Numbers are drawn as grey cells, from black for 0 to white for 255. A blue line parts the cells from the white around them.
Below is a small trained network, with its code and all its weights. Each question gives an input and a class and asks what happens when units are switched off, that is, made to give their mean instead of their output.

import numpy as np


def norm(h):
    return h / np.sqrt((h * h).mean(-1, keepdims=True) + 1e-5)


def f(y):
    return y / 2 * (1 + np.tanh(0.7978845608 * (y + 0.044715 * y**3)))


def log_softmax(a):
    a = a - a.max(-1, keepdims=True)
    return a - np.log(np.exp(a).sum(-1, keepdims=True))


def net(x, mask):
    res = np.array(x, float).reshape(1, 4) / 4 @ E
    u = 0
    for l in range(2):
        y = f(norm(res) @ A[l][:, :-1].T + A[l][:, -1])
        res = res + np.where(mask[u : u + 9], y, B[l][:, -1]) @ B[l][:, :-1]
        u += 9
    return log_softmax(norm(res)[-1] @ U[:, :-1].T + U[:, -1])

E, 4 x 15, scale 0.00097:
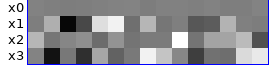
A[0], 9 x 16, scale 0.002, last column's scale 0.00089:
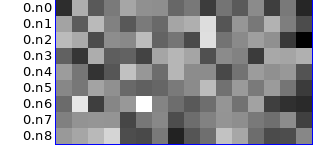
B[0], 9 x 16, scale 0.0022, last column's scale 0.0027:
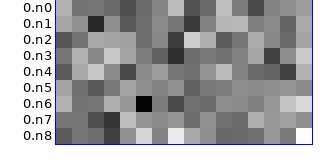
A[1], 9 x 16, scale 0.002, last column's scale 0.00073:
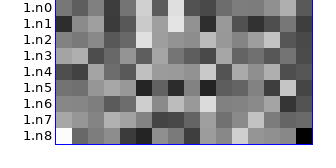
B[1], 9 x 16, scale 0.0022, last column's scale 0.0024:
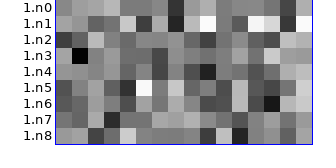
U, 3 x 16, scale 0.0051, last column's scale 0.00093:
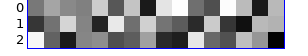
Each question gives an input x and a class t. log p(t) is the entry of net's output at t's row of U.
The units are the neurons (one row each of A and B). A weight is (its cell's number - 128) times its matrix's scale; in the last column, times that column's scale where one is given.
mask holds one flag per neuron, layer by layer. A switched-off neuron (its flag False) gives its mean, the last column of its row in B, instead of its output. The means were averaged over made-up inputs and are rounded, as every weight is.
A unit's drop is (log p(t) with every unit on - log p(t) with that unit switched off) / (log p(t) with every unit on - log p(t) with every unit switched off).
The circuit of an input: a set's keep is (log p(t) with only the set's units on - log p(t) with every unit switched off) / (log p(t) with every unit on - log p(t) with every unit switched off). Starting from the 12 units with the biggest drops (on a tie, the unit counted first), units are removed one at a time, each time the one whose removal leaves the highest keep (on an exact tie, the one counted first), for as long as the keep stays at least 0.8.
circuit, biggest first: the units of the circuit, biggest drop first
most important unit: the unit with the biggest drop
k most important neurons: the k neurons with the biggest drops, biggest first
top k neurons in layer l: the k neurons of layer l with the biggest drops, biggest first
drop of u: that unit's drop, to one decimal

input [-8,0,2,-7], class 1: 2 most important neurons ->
[0.n8; 1.n1]
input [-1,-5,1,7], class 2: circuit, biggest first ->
[0.n1; 1.n8]
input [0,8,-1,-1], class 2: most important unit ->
0.n6
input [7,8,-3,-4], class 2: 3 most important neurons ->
[0.n6; 0.n0; 1.n6]
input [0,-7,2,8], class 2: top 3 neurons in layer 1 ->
[1.n8; 1.n1; 1.n6]
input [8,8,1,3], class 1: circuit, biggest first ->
[1.n6; 0.n4]
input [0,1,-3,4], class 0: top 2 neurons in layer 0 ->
[0.n6; 0.n4]
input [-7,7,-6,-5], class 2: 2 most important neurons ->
[0.n6; 0.n0]
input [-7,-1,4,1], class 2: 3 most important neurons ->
[0.n1; 0.n8; 1.n1]
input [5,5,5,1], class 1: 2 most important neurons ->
[1.n1; 0.n3]
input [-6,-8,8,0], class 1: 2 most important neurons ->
[0.n6; 0.n8]
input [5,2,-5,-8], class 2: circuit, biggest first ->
[0.n6; 0.n0]
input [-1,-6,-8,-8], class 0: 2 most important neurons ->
[0.n8; 1.n1]
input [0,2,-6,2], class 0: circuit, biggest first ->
[1.n1]
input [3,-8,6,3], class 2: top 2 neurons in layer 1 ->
[1.n1; 1.n8]
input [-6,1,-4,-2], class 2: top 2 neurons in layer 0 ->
[0.n6; 0.n0]
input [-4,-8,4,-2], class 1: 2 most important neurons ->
[0.n8; 0.n6]
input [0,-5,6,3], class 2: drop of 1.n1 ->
0.1
